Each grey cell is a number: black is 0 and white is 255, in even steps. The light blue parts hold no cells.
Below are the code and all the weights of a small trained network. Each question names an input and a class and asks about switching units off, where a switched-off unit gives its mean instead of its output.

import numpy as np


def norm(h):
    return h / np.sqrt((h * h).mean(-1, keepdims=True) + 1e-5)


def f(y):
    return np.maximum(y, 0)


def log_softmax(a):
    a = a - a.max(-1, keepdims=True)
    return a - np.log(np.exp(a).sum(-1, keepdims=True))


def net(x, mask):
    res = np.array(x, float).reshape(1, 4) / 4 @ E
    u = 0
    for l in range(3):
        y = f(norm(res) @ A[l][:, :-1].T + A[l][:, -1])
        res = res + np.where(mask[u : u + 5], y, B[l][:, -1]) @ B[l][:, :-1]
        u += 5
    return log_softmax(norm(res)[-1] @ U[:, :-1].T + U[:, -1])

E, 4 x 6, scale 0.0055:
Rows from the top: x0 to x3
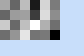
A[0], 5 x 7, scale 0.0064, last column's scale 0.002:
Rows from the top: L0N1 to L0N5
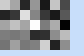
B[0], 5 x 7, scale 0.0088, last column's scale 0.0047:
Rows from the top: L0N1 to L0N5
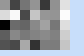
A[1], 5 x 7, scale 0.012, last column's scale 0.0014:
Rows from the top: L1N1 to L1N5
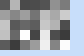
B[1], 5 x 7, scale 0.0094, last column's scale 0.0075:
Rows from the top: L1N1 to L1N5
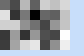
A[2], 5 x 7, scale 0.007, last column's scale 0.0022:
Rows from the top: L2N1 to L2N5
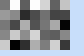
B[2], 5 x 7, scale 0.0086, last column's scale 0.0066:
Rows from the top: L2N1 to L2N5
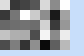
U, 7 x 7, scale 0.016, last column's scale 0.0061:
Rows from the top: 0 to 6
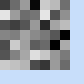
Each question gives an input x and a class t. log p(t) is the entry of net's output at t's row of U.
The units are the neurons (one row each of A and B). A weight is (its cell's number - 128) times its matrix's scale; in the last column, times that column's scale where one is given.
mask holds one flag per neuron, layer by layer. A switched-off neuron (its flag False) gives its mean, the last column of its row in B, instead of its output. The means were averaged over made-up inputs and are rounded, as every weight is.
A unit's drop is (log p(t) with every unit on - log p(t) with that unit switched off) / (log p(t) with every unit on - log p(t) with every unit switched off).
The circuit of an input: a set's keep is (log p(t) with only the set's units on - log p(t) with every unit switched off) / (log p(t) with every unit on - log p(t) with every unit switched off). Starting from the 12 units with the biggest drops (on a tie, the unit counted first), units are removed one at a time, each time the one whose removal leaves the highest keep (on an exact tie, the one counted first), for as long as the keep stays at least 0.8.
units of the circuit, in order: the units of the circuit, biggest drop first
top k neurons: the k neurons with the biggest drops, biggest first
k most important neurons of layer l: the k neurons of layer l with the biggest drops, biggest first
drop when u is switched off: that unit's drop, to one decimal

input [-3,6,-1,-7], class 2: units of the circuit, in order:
L2N4
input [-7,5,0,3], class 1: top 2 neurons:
L0N2, L2N1
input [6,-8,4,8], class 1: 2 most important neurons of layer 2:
L2N1, L2N4
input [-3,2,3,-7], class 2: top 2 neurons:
L0N1, L2N5
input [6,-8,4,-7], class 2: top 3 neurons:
L0N1, L2N5, L0N2
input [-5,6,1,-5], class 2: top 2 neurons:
L0N1, L2N4
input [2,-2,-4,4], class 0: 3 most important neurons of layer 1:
L1N1, L1N4, L1N3
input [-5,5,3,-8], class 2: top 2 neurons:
L0N1, L2N5
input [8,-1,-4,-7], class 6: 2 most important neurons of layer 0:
L0N3, L0N5
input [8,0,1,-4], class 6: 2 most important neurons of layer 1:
L1N3, L1N5
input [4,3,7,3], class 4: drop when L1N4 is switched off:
0.2
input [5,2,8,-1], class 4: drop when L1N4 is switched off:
0.3
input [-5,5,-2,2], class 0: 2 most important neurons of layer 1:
L1N1, L1N5
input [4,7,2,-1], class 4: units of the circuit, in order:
L1N4
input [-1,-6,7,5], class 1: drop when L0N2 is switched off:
0.1
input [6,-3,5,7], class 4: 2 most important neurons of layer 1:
L1N4, L1N2
